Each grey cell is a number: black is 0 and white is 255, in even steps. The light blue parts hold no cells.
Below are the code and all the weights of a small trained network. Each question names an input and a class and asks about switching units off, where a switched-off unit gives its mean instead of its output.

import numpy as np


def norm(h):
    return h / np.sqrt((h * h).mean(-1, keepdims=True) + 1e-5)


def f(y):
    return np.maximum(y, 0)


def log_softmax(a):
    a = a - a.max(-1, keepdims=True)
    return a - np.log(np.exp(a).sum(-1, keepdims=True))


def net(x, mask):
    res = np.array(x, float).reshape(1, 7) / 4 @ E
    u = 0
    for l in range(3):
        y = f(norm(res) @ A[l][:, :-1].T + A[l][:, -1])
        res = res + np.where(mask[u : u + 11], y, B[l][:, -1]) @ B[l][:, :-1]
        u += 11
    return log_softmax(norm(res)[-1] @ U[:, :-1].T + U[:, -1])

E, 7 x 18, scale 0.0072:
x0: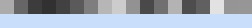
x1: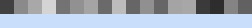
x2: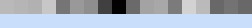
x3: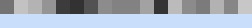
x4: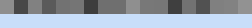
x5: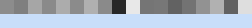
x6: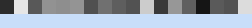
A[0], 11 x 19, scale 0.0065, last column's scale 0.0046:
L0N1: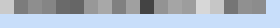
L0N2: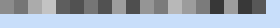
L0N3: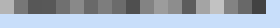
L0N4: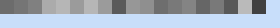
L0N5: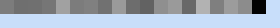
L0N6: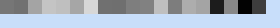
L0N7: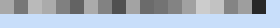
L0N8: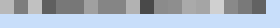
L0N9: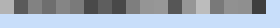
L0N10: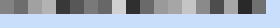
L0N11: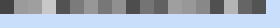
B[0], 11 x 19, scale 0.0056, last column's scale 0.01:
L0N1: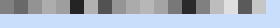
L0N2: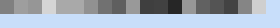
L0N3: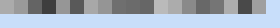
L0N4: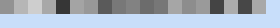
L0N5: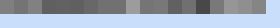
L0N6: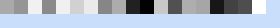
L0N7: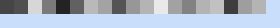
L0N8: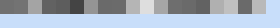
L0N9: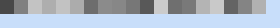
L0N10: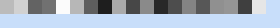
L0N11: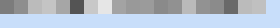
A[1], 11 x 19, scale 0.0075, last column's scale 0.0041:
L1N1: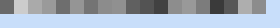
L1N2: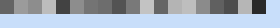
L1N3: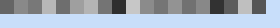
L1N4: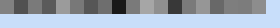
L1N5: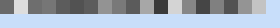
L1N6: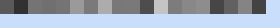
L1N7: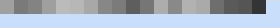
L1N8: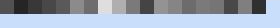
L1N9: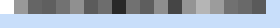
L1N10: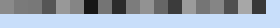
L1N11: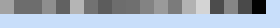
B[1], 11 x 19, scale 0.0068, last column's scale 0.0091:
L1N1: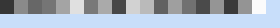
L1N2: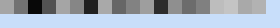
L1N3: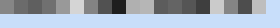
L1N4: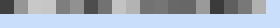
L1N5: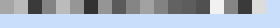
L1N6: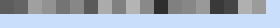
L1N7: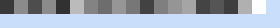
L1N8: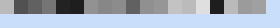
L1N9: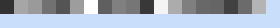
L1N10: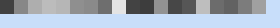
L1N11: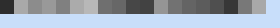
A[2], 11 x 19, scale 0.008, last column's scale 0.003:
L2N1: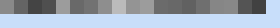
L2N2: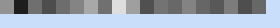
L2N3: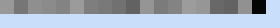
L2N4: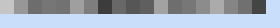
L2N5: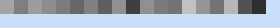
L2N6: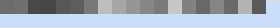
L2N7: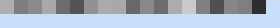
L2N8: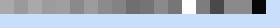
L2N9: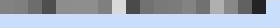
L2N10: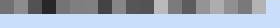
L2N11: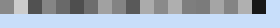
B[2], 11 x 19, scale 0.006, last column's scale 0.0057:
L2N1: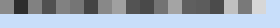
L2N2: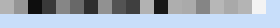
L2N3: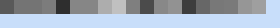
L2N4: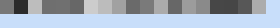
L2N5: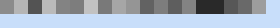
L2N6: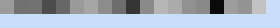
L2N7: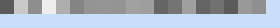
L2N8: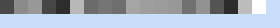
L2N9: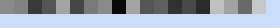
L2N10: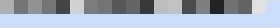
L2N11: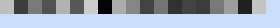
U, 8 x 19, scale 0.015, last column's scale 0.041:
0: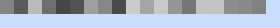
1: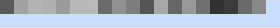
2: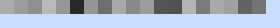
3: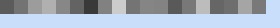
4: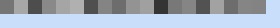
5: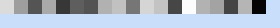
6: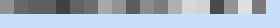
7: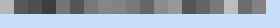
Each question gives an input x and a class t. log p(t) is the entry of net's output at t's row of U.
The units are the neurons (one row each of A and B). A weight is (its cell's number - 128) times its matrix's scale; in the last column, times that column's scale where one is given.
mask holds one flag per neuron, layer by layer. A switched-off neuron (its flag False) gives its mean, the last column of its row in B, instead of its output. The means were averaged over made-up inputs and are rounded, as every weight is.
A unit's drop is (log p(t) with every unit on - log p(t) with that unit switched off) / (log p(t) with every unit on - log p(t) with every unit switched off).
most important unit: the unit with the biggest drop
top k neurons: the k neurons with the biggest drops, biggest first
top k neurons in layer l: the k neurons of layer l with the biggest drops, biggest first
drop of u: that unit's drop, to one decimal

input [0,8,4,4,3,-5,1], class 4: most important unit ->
L1N1
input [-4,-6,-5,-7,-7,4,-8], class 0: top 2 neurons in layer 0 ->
L0N1, L0N8
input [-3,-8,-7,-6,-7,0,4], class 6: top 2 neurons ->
L0N10, L1N8
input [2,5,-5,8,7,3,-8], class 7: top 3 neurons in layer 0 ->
L0N11, L0N9, L0N2
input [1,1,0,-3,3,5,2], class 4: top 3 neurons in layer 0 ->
L0N6, L0N4, L0N10
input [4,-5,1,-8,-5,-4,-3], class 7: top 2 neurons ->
L2N2, L0N1
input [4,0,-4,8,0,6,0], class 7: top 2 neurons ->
L0N6, L2N11
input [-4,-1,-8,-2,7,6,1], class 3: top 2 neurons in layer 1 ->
L1N10, L1N4
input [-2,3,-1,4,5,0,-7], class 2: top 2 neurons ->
L0N1, L0N8
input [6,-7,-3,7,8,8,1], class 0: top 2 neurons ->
L0N10, L1N2
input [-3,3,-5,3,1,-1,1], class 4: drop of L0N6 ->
0.2
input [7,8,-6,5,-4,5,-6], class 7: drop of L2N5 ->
0.0
